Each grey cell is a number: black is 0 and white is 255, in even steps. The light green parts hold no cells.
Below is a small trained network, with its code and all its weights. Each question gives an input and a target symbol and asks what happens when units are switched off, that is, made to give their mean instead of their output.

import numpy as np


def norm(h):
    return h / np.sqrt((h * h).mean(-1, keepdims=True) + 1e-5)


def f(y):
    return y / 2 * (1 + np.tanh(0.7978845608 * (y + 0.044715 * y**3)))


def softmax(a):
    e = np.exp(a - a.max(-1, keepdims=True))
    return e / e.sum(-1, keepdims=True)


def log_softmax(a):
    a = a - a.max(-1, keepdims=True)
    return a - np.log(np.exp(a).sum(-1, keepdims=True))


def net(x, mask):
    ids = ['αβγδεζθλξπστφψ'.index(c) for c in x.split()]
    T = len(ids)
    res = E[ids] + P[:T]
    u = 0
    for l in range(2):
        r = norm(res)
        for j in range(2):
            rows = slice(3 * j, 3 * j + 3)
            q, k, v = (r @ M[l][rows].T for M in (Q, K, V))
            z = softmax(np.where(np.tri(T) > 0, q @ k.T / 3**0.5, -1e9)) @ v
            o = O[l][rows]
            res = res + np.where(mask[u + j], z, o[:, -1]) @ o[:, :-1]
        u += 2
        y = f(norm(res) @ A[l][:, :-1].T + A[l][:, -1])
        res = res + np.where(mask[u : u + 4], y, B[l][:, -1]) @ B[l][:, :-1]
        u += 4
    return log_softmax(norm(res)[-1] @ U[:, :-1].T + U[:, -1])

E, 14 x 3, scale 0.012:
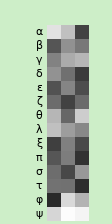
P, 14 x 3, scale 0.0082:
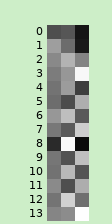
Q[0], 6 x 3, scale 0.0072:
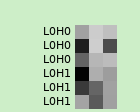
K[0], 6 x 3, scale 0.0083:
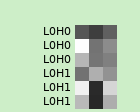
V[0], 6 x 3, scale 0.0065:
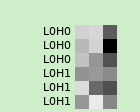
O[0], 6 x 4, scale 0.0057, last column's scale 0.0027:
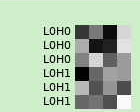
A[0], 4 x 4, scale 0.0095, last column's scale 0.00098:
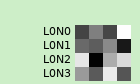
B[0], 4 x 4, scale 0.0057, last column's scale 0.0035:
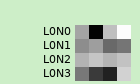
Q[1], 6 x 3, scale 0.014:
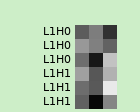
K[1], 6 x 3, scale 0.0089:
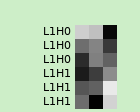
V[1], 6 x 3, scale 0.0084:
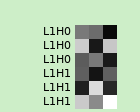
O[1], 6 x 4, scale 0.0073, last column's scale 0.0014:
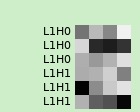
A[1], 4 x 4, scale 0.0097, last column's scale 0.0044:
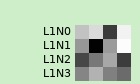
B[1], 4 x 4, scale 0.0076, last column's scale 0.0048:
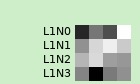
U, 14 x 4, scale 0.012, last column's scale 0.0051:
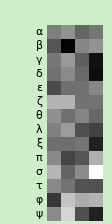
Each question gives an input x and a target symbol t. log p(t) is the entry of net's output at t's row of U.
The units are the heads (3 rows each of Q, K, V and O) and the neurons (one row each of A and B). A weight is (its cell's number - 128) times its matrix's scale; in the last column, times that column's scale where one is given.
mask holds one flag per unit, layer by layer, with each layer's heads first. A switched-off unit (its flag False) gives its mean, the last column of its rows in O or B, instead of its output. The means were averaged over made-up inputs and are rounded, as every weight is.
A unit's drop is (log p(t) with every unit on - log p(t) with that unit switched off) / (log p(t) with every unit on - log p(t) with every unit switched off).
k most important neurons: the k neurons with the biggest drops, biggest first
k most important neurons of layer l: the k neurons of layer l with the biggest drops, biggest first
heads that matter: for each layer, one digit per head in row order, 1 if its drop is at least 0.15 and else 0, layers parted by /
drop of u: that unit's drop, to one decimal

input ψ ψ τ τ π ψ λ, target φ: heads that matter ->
11 / 11
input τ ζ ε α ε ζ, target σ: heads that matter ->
00 / 01
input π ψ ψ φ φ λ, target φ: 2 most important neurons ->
(L0N2 L0N0)
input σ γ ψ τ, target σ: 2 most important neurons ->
(L0N0 L1N1)
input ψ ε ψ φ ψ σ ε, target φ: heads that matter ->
00 / 11
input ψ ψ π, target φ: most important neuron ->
(L0N0)
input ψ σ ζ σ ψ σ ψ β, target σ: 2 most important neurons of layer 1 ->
(L1N1 L1N2)
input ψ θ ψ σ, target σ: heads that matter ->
01 / 11
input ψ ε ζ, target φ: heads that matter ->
10 / 10
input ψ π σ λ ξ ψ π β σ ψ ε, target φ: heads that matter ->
10 / 10
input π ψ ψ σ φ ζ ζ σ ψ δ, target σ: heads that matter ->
00 / 10
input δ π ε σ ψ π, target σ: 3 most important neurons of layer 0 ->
(L0N0 L0N3 L0N2)
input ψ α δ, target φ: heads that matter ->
10 / 11
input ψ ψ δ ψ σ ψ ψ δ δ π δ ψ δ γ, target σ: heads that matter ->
00 / 11
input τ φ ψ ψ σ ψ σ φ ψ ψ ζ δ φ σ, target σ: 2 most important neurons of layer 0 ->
(L0N3 L0N2)
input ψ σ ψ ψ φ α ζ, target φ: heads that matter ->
10 / 00
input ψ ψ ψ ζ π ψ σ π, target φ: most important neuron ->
(L0N2)
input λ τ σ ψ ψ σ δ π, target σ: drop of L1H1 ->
0.4
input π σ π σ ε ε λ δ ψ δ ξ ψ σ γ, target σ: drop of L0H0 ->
0.1
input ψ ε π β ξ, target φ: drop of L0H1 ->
0.0
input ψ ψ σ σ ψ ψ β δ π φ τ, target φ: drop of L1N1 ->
-0.1
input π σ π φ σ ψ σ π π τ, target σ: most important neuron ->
(L0N0)
